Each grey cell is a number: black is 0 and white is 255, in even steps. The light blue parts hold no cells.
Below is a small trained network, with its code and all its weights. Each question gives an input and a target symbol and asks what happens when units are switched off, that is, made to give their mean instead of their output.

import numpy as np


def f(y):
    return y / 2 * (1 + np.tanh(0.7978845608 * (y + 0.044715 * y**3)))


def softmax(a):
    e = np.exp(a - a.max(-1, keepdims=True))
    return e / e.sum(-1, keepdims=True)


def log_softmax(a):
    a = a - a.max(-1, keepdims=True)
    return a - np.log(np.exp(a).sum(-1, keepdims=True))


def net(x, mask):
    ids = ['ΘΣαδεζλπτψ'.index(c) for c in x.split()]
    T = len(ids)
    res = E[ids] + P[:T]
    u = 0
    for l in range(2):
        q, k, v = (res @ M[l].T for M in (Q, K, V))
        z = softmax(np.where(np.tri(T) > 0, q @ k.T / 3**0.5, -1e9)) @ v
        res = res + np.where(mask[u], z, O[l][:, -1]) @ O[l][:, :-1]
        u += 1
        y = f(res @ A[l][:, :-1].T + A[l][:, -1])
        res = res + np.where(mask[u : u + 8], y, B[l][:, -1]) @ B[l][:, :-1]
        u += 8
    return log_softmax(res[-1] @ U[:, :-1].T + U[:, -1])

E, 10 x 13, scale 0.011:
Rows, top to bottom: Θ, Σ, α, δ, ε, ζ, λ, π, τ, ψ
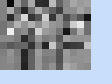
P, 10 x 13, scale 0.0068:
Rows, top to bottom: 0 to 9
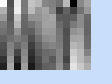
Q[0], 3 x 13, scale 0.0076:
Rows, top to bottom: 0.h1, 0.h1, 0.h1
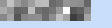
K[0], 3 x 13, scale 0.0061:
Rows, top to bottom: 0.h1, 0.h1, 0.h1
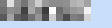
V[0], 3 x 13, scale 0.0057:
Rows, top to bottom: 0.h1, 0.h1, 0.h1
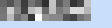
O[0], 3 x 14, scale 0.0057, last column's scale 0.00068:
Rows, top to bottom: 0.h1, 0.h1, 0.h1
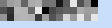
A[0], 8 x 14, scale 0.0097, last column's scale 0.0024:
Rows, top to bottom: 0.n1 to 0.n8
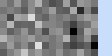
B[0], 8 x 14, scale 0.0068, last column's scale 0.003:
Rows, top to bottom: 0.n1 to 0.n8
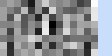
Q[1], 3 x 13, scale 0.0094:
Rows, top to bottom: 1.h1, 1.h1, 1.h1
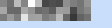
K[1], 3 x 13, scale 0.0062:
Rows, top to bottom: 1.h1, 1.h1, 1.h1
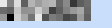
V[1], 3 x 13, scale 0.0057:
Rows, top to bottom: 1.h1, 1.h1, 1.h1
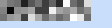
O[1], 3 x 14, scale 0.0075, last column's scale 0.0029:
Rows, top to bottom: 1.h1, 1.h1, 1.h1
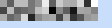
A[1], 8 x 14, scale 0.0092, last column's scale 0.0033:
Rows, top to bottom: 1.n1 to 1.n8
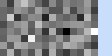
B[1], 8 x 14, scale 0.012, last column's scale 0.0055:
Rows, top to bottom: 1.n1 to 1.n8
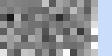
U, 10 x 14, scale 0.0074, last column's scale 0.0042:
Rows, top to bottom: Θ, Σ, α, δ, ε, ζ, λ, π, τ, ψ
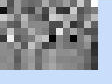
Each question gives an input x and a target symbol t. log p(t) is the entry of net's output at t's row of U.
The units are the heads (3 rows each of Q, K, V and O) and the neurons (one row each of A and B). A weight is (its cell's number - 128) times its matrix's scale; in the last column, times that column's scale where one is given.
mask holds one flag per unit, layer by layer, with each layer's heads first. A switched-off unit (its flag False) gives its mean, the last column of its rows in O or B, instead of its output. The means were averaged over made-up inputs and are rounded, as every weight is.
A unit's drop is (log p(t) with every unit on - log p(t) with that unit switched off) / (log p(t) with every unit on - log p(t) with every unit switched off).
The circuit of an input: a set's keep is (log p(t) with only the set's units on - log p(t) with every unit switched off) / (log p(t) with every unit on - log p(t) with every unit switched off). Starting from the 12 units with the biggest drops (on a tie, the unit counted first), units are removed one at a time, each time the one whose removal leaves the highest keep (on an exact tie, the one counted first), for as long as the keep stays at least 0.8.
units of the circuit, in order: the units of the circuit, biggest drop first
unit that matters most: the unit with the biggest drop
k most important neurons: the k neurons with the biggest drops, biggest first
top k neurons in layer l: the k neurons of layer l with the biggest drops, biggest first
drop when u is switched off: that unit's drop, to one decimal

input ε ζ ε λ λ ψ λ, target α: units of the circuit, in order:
[1.n8 1.n5]
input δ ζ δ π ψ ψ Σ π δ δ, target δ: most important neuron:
[1.n8]
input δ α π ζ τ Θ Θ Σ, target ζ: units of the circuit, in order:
[0.h1 1.h1]
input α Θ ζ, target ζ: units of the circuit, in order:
[0.h1 1.h1 1.n2]
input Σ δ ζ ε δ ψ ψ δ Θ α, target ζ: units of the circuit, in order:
[0.h1 1.h1]
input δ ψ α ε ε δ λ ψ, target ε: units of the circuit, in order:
[0.h1 1.h1 1.n6]
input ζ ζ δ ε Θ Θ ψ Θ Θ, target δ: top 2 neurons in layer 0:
[0.n2 0.n4]
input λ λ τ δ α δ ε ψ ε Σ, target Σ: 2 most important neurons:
[1.n3 0.n4]
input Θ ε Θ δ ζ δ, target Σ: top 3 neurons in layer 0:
[0.n2 0.n8 0.n4]
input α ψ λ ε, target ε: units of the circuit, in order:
[1.h1 0.n2 1.n6]
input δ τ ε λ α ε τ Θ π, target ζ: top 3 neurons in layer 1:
[1.n2 1.n4 1.n3]
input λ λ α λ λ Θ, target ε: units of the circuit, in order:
[1.h1 1.n6]
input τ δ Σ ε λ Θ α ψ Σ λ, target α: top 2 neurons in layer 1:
[1.n3 1.n1]
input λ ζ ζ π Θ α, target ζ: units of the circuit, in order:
[1.h1 0.h1 0.n1]
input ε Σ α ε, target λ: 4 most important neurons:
[1.n8 1.n3 1.n6 0.n3]
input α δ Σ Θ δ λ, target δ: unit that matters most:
1.n8
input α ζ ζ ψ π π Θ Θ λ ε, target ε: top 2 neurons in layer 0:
[0.n2 0.n4]
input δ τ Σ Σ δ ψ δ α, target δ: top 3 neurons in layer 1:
[1.n8 1.n3 1.n2]
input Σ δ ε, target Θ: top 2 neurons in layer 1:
[1.n5 1.n1]
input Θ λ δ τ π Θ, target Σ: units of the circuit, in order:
[0.h1]
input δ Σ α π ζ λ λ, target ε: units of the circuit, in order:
[1.h1 0.h1]
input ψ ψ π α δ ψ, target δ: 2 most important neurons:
[1.n8 1.n3]
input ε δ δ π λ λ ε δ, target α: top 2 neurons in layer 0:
[0.n8 0.n5]
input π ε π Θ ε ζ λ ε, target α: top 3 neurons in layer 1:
[1.n8 1.n5 1.n3]
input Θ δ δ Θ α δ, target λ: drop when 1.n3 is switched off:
0.6
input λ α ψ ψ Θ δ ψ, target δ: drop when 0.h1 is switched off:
1.0
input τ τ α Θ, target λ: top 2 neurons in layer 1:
[1.n6 1.n3]
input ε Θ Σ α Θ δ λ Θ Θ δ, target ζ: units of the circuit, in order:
[1.h1]
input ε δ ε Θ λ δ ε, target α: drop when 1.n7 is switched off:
0.1
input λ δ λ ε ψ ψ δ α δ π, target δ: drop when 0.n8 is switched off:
-0.1
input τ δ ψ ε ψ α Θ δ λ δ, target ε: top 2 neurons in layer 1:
[1.n6 1.n4]
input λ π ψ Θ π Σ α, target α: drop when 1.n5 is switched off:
-0.1
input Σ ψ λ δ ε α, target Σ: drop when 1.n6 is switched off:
0.0
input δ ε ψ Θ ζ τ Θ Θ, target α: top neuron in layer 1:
[1.n8]
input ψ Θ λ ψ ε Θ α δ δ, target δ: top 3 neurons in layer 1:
[1.n8 1.n3 1.n2]
